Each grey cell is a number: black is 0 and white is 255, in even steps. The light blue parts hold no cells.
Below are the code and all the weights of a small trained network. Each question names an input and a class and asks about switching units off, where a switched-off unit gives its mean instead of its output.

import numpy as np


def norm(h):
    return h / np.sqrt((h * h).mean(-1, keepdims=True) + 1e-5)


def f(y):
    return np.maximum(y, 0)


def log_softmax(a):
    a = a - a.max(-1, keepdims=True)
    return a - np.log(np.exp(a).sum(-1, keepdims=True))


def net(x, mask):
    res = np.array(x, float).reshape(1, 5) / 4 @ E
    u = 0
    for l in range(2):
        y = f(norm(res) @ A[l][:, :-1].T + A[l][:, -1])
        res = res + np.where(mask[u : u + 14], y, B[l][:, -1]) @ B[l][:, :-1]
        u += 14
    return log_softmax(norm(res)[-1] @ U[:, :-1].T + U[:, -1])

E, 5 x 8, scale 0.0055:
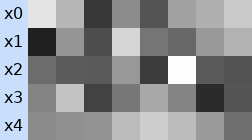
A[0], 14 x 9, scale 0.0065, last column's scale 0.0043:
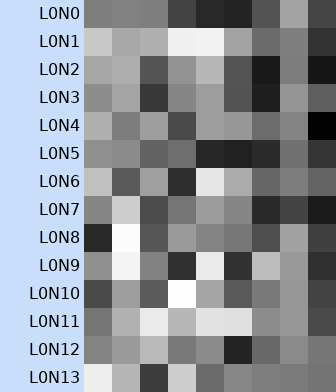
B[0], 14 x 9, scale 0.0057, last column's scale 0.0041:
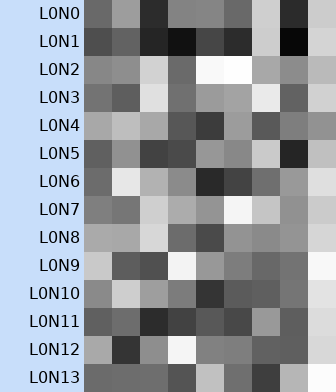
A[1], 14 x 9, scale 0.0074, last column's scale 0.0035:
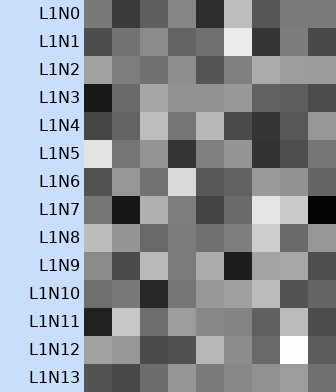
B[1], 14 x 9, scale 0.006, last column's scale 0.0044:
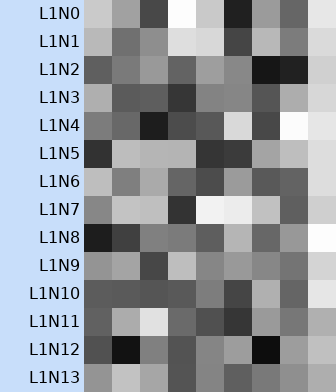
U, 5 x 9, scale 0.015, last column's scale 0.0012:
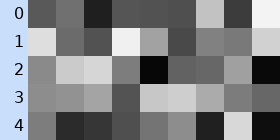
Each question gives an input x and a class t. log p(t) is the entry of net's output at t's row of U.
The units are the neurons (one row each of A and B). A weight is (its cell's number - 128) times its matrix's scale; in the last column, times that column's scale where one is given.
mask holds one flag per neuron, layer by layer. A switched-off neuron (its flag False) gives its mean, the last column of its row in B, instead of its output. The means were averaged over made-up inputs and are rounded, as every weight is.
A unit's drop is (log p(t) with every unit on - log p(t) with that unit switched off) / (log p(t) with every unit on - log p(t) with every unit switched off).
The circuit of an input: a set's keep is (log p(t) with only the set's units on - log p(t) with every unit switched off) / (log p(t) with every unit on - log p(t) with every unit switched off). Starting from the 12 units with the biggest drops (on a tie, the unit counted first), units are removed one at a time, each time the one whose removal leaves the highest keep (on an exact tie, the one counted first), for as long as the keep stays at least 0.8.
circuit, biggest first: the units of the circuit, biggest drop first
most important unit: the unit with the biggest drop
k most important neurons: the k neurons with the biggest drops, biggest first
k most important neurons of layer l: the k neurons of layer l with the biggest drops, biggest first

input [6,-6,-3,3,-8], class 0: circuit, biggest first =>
L0N0
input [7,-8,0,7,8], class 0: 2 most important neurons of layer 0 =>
L0N1; L0N11
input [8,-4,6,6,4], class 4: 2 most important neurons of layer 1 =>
L1N12; L1N7
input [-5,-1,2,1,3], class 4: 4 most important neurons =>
L1N4; L0N0; L1N3; L0N5
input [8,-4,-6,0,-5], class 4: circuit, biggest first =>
L1N12; L0N13
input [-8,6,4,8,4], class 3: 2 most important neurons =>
L0N7; L0N8
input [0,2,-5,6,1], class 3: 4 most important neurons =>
L0N2; L0N3; L1N0; L0N7
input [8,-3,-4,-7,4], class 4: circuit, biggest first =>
L1N12; L0N13; L1N8
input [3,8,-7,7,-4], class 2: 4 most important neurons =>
L0N10; L0N8; L1N0; L1N1
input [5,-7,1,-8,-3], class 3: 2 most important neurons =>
L1N7; L0N10
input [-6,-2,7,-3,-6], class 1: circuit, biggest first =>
L1N0; L1N1
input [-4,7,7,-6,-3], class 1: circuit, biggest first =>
L1N0; L0N1
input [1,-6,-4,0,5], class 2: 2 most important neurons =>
L0N6; L0N4
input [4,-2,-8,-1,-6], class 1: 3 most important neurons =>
L0N9; L0N12; L0N1
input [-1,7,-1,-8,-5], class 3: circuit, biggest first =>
L1N7
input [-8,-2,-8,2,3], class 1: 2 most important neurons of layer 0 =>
L0N9; L0N12
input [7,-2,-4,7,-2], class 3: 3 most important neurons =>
L0N2; L0N3; L0N7
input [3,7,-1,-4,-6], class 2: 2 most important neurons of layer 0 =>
L0N1; L0N11
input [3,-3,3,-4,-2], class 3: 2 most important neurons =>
L1N7; L0N9
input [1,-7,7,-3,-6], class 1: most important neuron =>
L1N0
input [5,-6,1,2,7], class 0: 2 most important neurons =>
L0N1; L0N11
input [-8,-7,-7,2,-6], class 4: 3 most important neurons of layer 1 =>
L1N4; L1N0; L1N1
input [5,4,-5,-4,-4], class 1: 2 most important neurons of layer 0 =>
L0N9; L0N1
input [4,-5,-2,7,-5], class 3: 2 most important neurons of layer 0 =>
L0N2; L0N7
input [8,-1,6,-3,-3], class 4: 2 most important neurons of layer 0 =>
L0N13; L0N12
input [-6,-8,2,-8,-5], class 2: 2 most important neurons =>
L1N5; L0N6
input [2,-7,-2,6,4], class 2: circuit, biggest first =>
L1N5
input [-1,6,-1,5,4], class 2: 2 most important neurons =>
L0N10; L0N8
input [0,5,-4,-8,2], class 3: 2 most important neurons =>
L1N7; L0N6
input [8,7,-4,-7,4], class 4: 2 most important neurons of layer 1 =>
L1N12; L1N5
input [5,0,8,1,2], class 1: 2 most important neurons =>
L1N0; L1N1
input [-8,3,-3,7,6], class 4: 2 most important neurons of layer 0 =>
L0N0; L0N5
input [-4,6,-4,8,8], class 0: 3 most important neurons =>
L0N1; L0N11; L1N7
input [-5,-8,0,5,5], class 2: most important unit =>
L0N6
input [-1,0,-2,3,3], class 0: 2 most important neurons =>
L0N1; L0N11
